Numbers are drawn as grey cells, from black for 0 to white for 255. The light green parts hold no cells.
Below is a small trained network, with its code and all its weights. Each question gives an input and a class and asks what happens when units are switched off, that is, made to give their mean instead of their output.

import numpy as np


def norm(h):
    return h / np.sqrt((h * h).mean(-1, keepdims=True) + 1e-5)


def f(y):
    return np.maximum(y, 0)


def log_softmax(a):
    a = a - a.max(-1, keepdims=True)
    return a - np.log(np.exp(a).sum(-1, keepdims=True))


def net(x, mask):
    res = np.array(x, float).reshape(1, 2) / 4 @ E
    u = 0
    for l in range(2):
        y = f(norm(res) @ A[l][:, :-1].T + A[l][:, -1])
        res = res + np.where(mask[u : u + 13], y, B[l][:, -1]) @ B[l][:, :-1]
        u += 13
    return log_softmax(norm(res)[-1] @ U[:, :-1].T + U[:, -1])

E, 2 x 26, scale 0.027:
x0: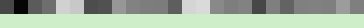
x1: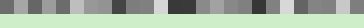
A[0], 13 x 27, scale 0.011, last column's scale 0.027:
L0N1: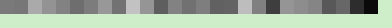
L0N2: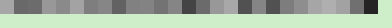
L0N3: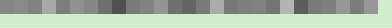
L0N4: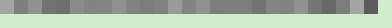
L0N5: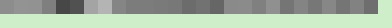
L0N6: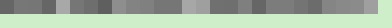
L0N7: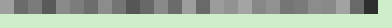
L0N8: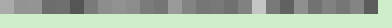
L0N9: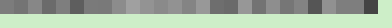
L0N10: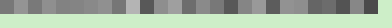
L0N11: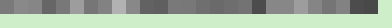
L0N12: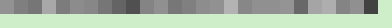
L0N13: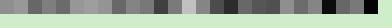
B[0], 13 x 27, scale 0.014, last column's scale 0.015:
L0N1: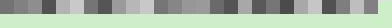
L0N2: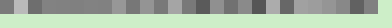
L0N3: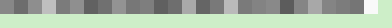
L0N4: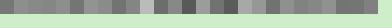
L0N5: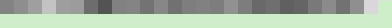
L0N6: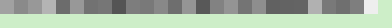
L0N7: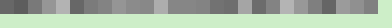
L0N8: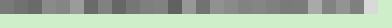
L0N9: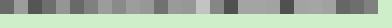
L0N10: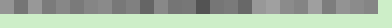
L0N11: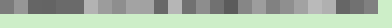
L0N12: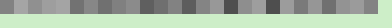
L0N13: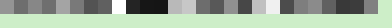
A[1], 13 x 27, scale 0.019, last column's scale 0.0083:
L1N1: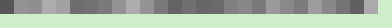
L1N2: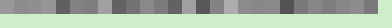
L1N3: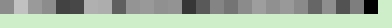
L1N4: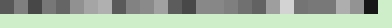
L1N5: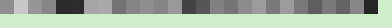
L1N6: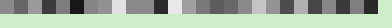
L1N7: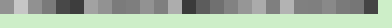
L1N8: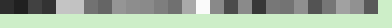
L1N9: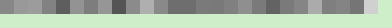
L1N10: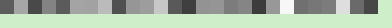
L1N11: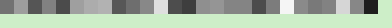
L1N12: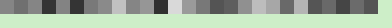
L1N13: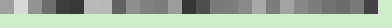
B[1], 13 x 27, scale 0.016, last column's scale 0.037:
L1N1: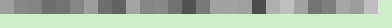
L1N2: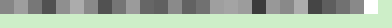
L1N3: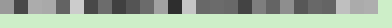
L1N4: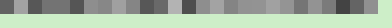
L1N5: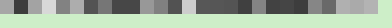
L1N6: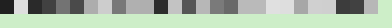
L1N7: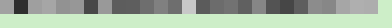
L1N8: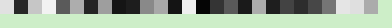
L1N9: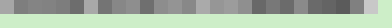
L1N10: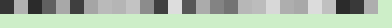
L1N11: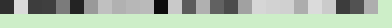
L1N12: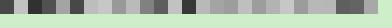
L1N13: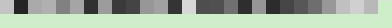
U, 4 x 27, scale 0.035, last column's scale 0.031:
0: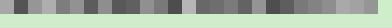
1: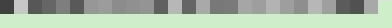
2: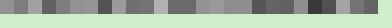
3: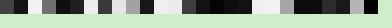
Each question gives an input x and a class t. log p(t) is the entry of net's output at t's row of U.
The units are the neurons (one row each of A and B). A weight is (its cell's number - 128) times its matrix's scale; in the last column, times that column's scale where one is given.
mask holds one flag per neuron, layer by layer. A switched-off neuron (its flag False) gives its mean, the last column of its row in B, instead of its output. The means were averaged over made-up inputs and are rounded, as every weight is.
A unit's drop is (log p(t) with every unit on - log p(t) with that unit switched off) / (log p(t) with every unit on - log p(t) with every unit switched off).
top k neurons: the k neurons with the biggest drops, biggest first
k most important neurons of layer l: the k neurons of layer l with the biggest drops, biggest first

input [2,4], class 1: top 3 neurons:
L0N5, L1N8, L1N13
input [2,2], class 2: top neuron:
L1N6
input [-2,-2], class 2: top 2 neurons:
L1N6, L1N11
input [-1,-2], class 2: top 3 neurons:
L0N8, L1N6, L1N11
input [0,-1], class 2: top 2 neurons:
L1N6, L1N11
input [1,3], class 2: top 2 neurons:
L0N3, L1N6
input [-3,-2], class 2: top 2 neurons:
L0N8, L0N5
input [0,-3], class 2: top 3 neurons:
L0N8, L1N6, L1N11
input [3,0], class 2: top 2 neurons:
L0N6, L1N6
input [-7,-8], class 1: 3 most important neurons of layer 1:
L1N6, L1N12, L1N8
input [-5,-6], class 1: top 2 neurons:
L1N6, L0N6
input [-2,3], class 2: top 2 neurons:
L0N3, L1N6
